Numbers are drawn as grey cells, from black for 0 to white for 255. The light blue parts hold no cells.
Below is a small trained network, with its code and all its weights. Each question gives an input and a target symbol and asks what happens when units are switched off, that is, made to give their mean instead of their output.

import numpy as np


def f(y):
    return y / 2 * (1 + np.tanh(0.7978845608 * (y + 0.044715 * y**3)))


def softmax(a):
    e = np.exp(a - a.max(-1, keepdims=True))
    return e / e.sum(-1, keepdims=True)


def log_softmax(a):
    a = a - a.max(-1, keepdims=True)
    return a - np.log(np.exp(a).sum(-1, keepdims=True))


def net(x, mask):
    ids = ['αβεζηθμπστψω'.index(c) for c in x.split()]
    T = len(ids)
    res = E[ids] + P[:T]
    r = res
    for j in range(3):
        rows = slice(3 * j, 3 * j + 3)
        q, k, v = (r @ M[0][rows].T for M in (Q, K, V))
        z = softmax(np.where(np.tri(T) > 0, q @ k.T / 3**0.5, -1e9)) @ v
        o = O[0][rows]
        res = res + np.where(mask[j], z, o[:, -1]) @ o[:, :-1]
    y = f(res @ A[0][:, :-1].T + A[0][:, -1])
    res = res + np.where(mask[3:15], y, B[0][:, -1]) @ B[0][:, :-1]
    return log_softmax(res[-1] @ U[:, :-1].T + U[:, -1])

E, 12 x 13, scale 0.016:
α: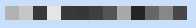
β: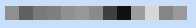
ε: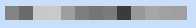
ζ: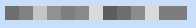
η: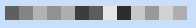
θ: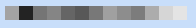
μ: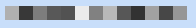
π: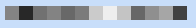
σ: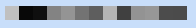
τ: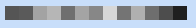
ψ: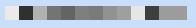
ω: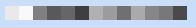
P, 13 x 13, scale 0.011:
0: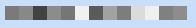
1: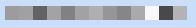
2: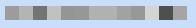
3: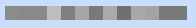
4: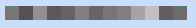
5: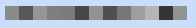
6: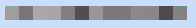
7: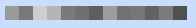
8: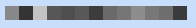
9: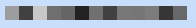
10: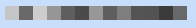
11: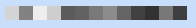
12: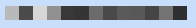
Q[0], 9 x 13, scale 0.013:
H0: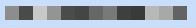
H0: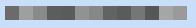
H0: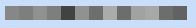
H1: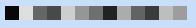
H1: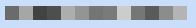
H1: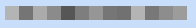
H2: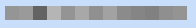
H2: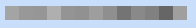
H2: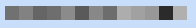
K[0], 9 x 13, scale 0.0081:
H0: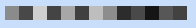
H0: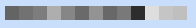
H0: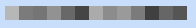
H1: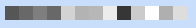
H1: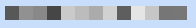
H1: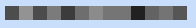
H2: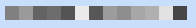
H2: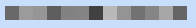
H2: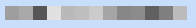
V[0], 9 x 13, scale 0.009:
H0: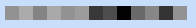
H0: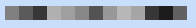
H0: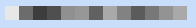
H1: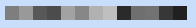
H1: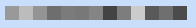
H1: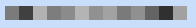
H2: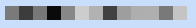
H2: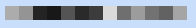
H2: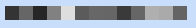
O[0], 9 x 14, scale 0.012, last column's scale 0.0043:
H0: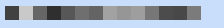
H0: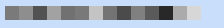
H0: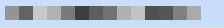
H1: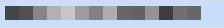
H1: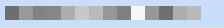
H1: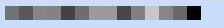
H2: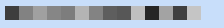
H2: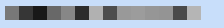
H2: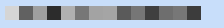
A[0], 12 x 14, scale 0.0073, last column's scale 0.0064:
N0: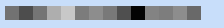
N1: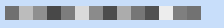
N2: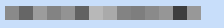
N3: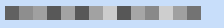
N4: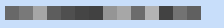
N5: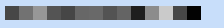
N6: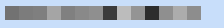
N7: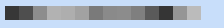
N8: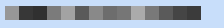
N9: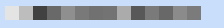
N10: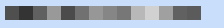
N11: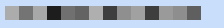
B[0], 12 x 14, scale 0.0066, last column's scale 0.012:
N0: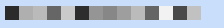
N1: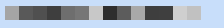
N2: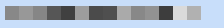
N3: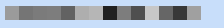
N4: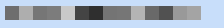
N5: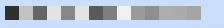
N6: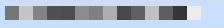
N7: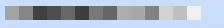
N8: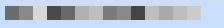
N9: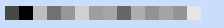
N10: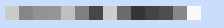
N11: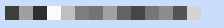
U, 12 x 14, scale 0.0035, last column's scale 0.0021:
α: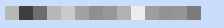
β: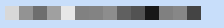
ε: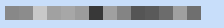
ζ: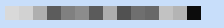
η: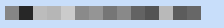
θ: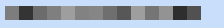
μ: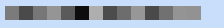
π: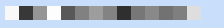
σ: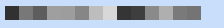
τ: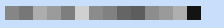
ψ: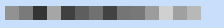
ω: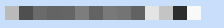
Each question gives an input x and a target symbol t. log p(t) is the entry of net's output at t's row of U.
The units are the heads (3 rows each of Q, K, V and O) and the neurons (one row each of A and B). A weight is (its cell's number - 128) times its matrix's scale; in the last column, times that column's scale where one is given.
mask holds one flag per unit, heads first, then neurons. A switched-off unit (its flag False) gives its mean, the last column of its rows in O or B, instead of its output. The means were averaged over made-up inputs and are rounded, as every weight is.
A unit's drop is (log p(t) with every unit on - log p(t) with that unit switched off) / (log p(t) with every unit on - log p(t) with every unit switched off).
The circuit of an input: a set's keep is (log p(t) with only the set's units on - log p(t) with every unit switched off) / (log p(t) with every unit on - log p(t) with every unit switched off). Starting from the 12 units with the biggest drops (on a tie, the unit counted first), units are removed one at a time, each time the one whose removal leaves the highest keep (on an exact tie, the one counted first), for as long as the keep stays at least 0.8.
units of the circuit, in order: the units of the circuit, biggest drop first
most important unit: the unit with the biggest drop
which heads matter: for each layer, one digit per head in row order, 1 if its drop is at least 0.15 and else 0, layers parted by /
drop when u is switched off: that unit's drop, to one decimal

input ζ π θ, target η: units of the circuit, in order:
H1, H0, N0
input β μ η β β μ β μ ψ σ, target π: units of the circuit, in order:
H1, H0, N10
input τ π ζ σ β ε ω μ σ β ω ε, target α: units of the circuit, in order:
H1
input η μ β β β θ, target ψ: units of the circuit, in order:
H1, N5
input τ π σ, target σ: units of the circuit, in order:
H1, H0
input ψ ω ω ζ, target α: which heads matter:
010
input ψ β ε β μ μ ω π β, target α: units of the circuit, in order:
H1, N7
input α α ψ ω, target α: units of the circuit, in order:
H2, N9, H1
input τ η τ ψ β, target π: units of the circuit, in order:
H1, H0, N10, N0
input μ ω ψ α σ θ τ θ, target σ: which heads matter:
101
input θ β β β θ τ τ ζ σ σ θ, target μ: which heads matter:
110
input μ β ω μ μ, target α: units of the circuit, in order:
H1, N7
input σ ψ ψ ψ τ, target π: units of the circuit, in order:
H1, N10, H0
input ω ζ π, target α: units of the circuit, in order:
H1, N7
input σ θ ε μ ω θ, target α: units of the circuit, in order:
H1
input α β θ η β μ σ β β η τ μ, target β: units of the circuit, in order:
H1, H2
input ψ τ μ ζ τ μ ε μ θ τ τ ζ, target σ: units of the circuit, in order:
H0, H1
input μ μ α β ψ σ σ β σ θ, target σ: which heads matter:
011
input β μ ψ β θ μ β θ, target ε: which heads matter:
110
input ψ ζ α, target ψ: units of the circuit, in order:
H2
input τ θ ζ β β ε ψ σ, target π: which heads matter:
110
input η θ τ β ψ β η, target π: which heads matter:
010
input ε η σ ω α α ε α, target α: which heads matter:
011
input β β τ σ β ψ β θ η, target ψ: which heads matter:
010
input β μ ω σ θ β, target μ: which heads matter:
100
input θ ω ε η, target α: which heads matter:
010
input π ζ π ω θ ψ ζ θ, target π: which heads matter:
110
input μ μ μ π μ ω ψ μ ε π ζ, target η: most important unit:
H0
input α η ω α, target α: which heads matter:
001
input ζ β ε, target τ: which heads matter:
111
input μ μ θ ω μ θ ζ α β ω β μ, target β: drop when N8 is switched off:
0.2
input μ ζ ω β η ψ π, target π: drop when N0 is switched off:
0.1
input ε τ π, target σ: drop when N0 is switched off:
0.4
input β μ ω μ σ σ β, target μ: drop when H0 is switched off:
0.9
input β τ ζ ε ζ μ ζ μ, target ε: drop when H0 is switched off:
0.4
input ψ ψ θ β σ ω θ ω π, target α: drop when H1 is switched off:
1.2
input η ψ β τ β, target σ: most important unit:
H0
